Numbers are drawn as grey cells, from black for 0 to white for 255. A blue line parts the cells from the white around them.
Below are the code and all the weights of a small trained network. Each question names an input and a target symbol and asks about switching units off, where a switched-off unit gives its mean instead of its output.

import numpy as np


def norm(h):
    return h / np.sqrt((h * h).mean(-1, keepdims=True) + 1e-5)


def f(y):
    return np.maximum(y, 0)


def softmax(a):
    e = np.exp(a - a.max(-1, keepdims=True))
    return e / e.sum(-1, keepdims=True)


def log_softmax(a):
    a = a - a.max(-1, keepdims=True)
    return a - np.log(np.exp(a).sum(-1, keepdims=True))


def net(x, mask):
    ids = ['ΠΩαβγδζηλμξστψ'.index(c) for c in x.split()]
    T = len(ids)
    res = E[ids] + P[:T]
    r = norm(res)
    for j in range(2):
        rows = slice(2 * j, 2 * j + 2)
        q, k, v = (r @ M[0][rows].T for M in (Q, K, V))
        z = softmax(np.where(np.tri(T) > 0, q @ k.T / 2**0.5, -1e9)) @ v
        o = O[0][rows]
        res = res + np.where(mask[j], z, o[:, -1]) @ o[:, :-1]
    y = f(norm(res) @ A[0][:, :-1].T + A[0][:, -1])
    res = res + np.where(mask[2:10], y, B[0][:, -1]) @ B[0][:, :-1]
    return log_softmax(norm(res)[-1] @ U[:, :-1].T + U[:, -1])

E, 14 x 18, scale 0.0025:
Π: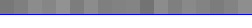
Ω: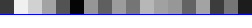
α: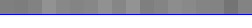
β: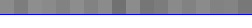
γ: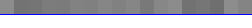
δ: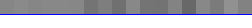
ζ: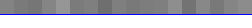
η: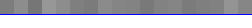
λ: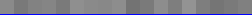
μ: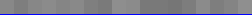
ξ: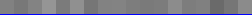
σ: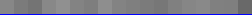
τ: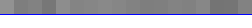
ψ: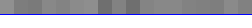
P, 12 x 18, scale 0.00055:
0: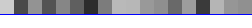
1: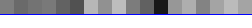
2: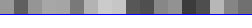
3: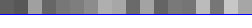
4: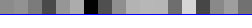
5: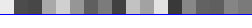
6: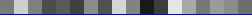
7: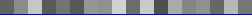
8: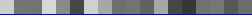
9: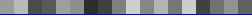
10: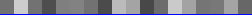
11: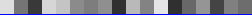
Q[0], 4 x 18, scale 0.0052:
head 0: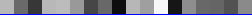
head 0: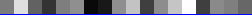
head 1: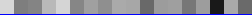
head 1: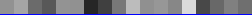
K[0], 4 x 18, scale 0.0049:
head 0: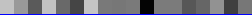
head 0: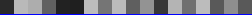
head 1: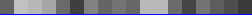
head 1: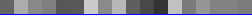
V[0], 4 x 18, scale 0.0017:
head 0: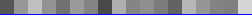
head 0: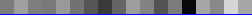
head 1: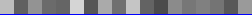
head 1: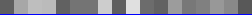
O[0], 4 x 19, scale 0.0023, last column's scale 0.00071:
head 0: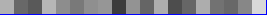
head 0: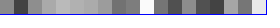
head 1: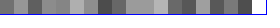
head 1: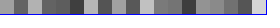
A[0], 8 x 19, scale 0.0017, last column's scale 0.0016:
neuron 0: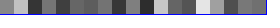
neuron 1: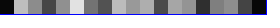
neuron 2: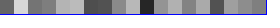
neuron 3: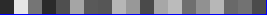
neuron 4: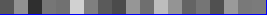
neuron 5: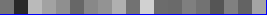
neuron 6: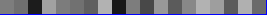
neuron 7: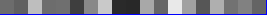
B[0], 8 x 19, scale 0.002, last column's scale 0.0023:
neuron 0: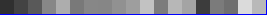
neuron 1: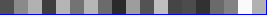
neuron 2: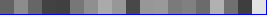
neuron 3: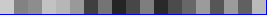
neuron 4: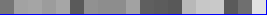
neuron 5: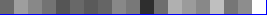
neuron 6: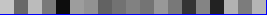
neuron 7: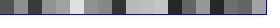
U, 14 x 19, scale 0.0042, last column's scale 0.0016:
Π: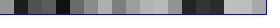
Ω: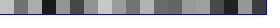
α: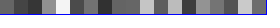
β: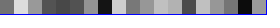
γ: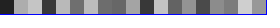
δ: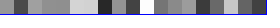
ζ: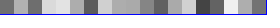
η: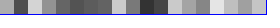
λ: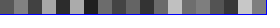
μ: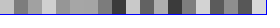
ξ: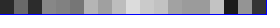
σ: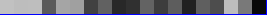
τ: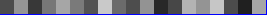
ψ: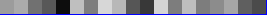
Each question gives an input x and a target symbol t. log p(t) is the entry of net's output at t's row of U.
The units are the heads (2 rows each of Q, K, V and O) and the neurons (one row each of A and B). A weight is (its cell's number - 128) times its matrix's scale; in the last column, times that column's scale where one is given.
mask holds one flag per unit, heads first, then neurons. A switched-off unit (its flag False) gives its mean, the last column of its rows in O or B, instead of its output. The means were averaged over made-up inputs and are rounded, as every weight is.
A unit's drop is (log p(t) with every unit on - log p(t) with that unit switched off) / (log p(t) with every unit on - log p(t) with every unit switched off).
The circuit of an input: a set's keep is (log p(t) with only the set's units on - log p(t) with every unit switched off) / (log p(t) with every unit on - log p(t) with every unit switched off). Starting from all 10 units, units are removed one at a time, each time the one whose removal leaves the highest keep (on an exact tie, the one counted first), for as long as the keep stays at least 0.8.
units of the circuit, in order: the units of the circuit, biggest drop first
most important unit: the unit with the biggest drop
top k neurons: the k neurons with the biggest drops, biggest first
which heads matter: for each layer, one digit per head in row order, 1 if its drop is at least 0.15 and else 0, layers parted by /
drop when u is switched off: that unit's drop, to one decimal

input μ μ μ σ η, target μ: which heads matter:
10
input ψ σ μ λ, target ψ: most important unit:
head 1
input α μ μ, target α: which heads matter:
11
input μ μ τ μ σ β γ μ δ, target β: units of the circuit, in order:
head 0; head 1
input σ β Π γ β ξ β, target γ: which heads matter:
10
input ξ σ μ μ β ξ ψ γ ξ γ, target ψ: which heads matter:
01
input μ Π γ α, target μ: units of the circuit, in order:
head 0; neuron 0
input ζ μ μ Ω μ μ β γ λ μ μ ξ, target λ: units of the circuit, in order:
head 0; neuron 0; neuron 3
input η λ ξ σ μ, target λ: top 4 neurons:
neuron 0; neuron 3; neuron 6; neuron 2
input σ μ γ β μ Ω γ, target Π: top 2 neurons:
neuron 7; neuron 4
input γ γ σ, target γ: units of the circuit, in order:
head 0; neuron 1
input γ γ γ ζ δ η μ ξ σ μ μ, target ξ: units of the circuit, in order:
head 0; neuron 0; neuron 2
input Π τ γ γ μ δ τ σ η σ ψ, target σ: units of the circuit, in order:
head 0; neuron 3
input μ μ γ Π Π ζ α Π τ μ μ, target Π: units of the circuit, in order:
head 0; neuron 6; neuron 0
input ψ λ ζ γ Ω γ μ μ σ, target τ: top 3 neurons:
neuron 7; neuron 5; neuron 6
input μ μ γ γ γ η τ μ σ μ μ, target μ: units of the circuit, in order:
head 0
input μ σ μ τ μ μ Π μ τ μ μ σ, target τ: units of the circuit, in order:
head 0; neuron 2; neuron 3; neuron 0
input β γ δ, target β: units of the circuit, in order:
head 1; head 0
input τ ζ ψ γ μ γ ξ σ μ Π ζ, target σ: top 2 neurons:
neuron 3; neuron 1
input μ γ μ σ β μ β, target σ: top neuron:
neuron 3
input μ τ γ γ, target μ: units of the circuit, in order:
head 1; neuron 4
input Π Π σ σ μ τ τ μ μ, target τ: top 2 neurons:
neuron 2; neuron 3
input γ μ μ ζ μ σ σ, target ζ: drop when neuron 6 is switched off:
0.1
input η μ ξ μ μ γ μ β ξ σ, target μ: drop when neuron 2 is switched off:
0.2
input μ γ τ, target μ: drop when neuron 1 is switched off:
0.0
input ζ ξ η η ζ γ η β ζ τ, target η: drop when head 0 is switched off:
0.1
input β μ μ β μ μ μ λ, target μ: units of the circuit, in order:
head 0
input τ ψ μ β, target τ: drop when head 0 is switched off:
0.6
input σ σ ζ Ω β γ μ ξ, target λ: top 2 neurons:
neuron 7; neuron 5
